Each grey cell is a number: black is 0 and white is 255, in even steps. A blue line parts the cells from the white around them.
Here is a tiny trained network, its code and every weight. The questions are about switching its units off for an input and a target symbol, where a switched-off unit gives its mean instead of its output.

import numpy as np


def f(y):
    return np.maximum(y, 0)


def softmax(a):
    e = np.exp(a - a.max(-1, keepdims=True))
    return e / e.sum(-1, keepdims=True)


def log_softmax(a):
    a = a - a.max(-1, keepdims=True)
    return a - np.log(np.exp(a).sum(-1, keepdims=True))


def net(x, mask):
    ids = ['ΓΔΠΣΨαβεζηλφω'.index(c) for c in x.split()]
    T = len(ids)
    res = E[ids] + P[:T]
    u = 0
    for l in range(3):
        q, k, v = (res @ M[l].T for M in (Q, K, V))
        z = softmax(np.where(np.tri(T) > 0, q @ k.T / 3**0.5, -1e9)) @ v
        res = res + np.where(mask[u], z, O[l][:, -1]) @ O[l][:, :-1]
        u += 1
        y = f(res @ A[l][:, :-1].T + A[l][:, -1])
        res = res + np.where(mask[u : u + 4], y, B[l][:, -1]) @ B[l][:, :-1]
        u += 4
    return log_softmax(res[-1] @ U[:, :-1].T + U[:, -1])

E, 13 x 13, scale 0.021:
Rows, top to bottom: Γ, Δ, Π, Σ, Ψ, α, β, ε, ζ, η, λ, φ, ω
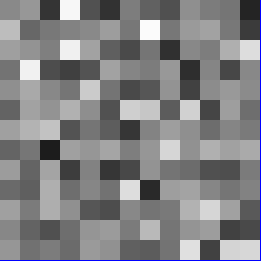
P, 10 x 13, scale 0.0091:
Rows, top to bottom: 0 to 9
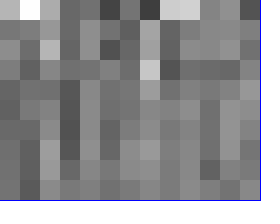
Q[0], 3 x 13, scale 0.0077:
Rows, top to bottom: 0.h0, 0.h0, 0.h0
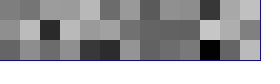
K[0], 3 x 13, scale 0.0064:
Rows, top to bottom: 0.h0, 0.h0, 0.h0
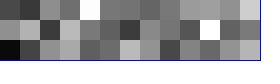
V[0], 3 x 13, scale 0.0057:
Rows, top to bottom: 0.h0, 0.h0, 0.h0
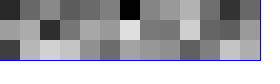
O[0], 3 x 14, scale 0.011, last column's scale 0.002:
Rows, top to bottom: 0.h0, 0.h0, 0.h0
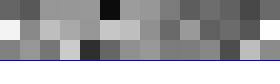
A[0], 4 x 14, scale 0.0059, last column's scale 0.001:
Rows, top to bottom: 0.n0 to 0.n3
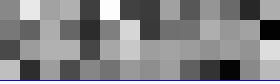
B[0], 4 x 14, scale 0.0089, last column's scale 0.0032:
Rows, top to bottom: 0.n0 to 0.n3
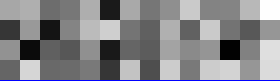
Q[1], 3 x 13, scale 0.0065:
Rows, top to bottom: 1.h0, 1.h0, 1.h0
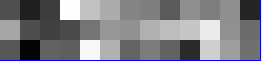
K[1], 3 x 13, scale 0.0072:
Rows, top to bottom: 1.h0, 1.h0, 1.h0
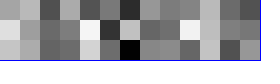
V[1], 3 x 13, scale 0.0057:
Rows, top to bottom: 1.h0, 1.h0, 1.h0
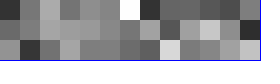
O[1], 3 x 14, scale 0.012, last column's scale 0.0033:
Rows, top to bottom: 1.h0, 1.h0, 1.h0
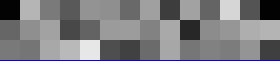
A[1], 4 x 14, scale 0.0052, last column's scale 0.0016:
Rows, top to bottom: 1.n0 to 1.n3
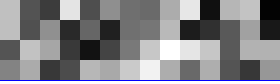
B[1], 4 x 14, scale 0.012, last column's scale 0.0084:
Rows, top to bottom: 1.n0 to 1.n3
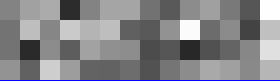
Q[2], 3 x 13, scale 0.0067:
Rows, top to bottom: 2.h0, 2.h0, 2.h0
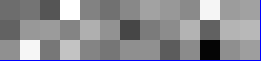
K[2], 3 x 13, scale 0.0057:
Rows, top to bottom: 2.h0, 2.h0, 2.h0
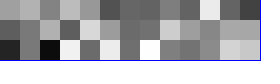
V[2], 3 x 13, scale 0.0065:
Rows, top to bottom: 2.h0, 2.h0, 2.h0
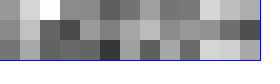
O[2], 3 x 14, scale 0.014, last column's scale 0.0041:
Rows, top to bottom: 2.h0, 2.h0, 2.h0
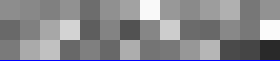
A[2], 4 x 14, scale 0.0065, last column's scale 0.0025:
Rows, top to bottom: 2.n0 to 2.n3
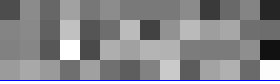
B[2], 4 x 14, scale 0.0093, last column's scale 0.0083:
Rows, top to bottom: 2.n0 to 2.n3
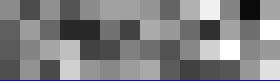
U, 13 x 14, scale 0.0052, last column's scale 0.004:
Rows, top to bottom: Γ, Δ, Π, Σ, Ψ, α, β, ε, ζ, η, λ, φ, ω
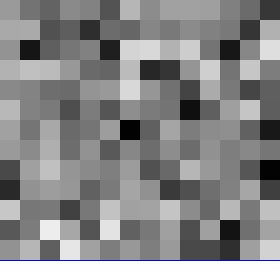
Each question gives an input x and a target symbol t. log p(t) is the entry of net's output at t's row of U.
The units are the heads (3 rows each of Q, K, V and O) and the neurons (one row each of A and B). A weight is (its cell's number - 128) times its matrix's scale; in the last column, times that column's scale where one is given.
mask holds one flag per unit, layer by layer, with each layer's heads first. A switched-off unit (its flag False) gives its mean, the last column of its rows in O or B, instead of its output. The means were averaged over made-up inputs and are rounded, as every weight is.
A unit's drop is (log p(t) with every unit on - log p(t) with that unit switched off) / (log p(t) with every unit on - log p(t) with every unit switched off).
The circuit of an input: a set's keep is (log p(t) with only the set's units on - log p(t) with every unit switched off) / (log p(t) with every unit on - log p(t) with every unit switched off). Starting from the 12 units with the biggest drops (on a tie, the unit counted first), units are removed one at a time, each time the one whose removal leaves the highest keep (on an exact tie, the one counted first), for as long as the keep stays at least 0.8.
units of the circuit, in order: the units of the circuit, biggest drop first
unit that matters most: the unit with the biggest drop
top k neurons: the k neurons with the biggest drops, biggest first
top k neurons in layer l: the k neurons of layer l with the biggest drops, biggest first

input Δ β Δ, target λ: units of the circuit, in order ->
[2.h0; 1.h0; 1.n1]
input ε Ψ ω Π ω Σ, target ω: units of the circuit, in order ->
[1.n0; 1.h0]
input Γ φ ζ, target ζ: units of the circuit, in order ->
[1.n1; 0.h0]
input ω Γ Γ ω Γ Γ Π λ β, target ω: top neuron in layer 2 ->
[2.n3]
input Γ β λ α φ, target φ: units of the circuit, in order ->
[0.n0; 2.h0; 1.n3]
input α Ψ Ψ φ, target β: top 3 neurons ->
[0.n2; 1.n2; 1.n3]
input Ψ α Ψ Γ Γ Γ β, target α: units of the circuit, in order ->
[1.n2; 2.h0]
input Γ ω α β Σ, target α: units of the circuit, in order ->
[1.n2; 0.n0]
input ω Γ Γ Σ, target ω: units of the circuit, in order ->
[1.h0; 1.n0]
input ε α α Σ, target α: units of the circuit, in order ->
[1.n2; 2.h0; 0.h0; 0.n2]
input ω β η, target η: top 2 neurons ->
[1.n0; 2.n2]
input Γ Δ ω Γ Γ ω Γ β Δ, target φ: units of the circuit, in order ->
[0.n0; 2.h0; 1.n3]
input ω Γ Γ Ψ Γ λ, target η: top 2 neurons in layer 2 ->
[2.n2; 2.n3]
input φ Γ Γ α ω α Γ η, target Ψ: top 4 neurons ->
[0.n1; 1.n3; 0.n3; 1.n2]
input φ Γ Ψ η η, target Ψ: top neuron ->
[1.n3]
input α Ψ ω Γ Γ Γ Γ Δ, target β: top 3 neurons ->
[0.n2; 1.n2; 1.n3]
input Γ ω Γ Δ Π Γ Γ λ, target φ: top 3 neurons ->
[0.n0; 1.n0; 1.n3]
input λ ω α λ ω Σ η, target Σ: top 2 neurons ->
[0.n1; 1.n2]
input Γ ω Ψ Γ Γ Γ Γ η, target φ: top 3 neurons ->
[0.n1; 0.n0; 1.n0]
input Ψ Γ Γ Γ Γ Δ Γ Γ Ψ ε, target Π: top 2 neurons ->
[0.n0; 0.n2]
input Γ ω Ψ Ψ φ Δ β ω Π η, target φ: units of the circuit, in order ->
[0.n1; 0.n0; 2.h0; 1.n0]
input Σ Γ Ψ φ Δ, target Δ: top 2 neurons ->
[0.n0; 2.n1]
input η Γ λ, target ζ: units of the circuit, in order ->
[1.h0]
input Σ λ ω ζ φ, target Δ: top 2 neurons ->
[0.n0; 2.n1]
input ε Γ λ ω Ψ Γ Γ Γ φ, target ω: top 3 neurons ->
[1.n0; 2.n3; 0.n2]
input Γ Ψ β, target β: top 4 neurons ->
[1.n1; 1.n2; 2.n3; 2.n0]
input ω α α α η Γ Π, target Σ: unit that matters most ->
0.n3
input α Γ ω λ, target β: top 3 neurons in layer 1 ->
[1.n2; 1.n0; 1.n3]
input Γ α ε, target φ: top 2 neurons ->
[0.n0; 1.n3]
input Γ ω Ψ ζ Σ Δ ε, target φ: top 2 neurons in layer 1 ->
[1.n0; 1.n3]
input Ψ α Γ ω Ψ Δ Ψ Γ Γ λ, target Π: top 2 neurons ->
[0.n0; 0.n1]
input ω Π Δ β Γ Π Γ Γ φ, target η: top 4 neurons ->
[1.n0; 2.n2; 2.n3; 1.n2]
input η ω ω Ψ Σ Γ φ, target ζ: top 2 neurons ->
[0.n2; 0.n0]
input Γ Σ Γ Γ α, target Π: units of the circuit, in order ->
[0.n2]
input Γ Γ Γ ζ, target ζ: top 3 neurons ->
[0.n3; 1.n1; 1.n2]
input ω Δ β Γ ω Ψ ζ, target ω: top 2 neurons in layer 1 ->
[1.n2; 1.n0]
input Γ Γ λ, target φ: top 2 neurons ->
[0.n0; 1.n0]
